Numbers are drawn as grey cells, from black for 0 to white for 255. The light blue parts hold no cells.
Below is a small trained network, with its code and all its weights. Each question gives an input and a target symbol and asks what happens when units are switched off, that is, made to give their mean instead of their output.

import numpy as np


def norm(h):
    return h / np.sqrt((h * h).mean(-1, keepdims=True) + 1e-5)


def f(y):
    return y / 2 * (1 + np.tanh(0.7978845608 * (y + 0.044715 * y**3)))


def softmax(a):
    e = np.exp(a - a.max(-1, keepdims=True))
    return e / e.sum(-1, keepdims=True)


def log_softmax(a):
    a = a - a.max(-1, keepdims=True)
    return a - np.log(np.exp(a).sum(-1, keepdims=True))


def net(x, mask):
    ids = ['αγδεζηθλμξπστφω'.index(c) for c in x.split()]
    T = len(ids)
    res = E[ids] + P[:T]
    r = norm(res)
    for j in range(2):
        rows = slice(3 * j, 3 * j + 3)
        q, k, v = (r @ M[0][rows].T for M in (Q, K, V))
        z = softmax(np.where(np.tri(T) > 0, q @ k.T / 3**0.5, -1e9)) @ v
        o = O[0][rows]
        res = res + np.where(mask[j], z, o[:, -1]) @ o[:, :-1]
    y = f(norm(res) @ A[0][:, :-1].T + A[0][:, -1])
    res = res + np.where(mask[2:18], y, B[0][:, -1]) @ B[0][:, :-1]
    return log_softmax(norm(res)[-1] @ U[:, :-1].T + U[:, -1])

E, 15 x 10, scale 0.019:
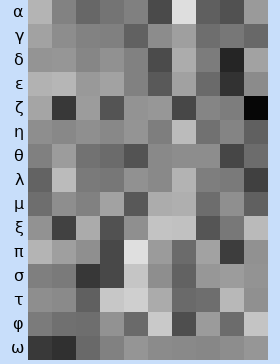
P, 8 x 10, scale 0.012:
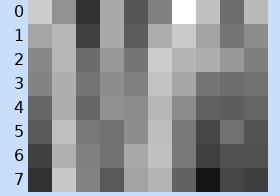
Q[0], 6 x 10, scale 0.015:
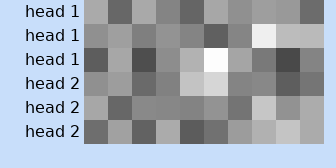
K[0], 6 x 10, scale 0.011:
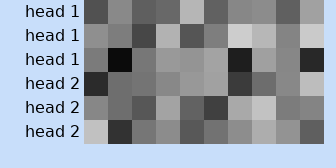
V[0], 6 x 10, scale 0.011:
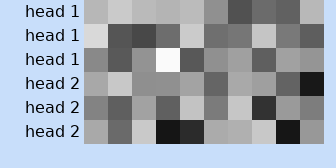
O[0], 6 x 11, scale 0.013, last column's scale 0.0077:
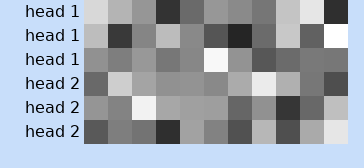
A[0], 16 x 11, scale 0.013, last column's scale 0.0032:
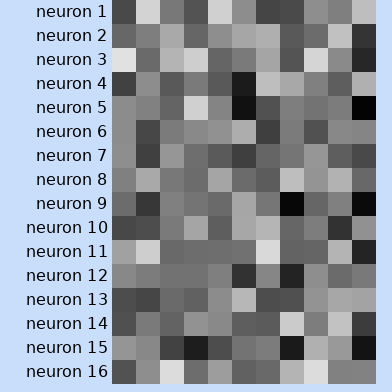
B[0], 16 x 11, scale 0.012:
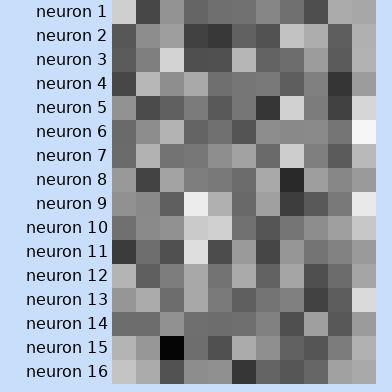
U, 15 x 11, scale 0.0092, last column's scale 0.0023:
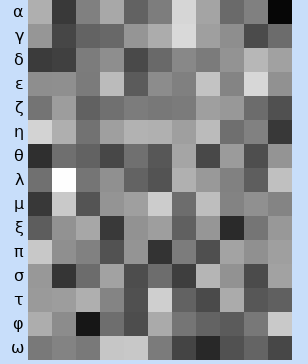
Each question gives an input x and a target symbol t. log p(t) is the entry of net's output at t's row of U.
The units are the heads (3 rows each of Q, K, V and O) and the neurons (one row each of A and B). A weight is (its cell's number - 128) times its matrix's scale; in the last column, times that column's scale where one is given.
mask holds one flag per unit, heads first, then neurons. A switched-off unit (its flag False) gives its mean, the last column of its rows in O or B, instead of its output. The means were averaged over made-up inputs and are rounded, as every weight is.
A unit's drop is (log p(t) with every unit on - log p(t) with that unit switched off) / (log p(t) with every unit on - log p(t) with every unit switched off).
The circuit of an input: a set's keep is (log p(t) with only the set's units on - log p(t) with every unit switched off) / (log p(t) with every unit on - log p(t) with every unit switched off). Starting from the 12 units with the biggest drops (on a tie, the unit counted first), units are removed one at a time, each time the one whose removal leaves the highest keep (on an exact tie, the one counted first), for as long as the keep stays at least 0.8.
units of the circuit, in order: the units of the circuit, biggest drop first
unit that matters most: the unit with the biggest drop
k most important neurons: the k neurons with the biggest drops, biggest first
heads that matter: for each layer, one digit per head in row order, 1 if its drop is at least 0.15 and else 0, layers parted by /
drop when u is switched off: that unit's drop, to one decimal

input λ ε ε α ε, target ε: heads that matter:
11
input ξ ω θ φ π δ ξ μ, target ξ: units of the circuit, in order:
[head 1; head 2]
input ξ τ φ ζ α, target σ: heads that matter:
10
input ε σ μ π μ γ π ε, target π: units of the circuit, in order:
[head 1]
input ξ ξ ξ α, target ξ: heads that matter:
01
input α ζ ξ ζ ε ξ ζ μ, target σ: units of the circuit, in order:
[head 1; neuron 5]
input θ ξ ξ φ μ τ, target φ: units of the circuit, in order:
[head 1; neuron 15]
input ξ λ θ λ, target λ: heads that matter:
11
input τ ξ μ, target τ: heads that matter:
10
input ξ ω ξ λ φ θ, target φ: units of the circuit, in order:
[head 2; neuron 15]
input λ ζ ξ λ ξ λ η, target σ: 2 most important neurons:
[neuron 5; neuron 9]
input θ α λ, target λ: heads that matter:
01
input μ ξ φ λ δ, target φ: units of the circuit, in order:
[head 2; head 1]
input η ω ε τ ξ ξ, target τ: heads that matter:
11
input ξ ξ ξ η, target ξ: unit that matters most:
head 2
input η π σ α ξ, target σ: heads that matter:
10
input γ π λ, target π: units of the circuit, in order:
[head 1; neuron 8]
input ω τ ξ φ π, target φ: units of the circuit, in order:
[head 2; neuron 15]
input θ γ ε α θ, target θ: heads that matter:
01
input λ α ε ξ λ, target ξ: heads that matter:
01
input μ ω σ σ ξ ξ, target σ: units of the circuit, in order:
[head 1]
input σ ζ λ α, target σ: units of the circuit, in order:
[head 1; neuron 5]
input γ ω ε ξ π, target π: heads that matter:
10
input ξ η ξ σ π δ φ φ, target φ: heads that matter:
11
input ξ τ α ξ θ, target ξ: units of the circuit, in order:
[head 2; head 1]
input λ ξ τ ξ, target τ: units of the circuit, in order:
[head 2; neuron 3]
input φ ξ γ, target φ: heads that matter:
01
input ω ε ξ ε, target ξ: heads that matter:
01
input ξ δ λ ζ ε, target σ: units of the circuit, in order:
[neuron 5]
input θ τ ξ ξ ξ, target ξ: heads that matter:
11
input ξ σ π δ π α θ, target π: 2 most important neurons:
[neuron 8; neuron 16]
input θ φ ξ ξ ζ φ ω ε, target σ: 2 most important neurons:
[neuron 5; neuron 12]
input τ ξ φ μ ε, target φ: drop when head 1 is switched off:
0.1
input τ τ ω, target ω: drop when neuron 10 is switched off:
0.2
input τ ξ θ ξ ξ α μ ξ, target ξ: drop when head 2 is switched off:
0.2
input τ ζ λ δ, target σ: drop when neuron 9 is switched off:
0.1
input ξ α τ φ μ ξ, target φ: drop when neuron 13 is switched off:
0.0
